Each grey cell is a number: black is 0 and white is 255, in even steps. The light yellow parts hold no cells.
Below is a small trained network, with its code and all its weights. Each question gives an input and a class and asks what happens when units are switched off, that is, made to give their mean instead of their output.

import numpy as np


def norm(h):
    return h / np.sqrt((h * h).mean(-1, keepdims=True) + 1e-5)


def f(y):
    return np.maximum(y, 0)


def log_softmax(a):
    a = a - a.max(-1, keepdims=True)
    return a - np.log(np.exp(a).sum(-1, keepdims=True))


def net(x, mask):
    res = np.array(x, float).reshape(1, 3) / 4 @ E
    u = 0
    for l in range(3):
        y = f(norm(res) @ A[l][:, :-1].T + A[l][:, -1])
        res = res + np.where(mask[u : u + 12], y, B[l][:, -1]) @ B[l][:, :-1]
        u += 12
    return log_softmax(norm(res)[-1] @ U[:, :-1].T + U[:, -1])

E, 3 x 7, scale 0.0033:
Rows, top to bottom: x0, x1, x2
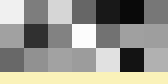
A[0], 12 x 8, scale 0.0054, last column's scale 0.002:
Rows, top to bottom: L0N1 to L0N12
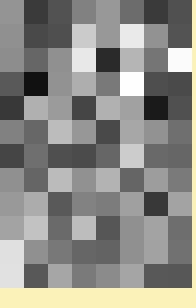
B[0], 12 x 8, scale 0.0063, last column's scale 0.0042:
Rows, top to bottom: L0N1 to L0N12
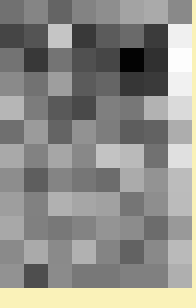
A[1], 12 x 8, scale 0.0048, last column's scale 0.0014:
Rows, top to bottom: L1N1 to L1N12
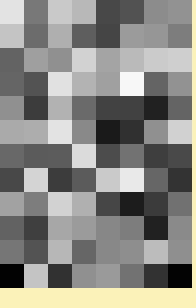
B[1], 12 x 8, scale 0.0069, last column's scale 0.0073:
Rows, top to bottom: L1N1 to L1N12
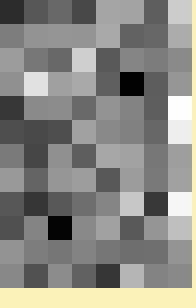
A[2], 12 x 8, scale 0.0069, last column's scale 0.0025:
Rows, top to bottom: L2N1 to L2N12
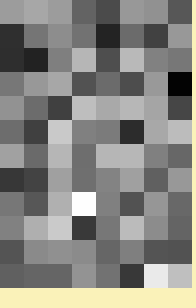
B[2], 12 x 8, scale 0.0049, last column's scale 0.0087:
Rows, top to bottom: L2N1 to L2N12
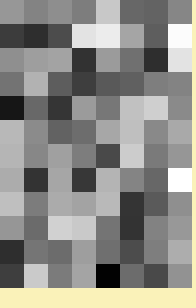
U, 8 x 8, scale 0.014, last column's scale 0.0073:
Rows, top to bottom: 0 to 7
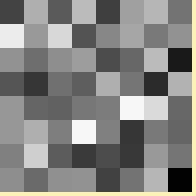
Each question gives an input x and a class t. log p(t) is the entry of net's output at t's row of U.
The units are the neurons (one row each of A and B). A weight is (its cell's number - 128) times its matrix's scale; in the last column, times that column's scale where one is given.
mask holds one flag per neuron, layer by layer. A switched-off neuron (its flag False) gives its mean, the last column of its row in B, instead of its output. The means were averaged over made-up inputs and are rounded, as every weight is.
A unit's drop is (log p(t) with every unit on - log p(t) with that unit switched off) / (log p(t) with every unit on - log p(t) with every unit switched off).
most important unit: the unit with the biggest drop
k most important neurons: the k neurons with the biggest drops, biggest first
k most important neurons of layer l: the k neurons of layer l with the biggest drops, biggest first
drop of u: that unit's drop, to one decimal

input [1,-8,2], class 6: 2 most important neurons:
L1N9, L0N3
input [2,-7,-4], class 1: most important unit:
L0N3
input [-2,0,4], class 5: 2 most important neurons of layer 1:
L1N9, L1N1
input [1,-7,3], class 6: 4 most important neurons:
L1N9, L0N3, L0N2, L0N4
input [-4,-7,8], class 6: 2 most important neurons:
L1N9, L2N2
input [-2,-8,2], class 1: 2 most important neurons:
L1N10, L0N3
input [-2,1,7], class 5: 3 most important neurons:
L0N3, L1N9, L2N9
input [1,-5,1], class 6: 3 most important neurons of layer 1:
L1N9, L1N5, L1N1
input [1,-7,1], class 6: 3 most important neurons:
L1N9, L0N3, L0N2
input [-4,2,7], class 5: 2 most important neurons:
L0N3, L1N9
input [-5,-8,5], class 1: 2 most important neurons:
L1N10, L1N6
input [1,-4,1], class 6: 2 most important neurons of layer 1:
L1N9, L1N5
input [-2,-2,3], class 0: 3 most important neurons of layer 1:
L1N9, L1N5, L1N1
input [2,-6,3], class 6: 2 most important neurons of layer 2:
L2N2, L2N8
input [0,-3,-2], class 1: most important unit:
L1N6
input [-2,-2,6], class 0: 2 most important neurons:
L1N9, L0N2
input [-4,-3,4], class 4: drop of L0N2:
0.4
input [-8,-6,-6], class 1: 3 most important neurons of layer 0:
L0N5, L0N3, L0N7
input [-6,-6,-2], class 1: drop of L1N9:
0.1
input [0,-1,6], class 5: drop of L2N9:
0.3
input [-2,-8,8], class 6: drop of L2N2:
0.1
